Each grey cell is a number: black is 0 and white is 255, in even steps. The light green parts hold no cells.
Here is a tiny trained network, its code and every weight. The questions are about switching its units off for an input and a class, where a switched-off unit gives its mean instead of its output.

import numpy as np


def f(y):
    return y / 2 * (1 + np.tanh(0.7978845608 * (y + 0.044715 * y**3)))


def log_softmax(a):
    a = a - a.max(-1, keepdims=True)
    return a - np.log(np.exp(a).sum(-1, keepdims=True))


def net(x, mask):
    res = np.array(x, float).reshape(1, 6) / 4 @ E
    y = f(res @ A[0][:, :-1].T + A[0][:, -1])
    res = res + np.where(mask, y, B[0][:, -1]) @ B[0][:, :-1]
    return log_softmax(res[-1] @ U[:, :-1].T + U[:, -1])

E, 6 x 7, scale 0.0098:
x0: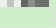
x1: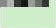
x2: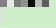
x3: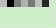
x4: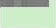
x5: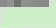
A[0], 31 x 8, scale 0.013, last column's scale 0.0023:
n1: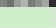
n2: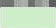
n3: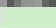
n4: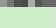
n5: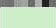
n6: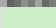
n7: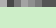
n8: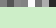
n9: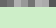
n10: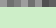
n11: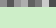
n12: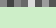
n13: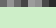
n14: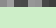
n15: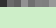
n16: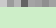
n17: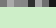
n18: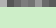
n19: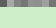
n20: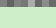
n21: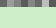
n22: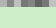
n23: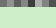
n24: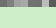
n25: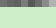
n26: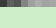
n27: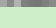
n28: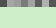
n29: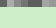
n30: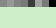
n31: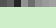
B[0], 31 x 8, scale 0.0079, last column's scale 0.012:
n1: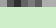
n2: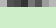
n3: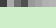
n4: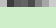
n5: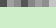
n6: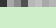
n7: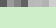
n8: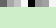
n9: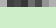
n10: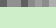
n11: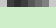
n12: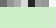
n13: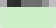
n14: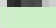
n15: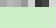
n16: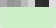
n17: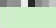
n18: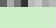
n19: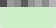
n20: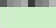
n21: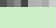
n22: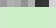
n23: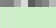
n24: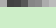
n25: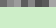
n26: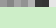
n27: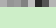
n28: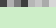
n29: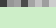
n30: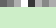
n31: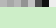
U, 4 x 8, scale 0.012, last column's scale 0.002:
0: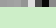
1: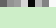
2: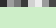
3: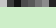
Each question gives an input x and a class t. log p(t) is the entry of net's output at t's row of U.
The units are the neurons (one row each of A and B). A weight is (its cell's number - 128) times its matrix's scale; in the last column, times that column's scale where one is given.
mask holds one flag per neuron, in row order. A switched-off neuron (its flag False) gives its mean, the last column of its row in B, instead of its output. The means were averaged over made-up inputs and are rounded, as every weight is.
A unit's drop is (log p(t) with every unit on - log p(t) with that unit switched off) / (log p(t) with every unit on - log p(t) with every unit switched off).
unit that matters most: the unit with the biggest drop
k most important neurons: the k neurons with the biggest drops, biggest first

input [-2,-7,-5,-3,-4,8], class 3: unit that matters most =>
n11
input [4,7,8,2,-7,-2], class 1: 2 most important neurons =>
(n30, n17)
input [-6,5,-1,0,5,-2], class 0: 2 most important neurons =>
(n31, n15)
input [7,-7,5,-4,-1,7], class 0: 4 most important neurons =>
(n16, n22, n27, n14)
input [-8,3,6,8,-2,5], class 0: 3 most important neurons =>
(n31, n15, n26)
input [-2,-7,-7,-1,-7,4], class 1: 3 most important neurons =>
(n8, n12, n14)
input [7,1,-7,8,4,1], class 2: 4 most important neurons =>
(n7, n18, n3, n6)
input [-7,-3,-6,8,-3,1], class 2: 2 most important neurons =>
(n7, n3)
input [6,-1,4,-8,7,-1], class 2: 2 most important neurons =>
(n29, n28)
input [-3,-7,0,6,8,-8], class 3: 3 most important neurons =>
(n11, n9, n2)
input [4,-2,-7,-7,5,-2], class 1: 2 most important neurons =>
(n8, n12)
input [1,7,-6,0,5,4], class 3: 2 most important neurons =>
(n14, n4)
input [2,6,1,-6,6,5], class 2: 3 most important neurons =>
(n29, n28, n21)
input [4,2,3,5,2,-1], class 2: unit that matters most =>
n31
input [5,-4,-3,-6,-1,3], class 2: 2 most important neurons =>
(n28, n31)
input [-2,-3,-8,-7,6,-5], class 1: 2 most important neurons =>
(n8, n12)
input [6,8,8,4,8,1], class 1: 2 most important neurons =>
(n30, n17)
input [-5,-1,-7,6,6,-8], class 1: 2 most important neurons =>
(n8, n12)
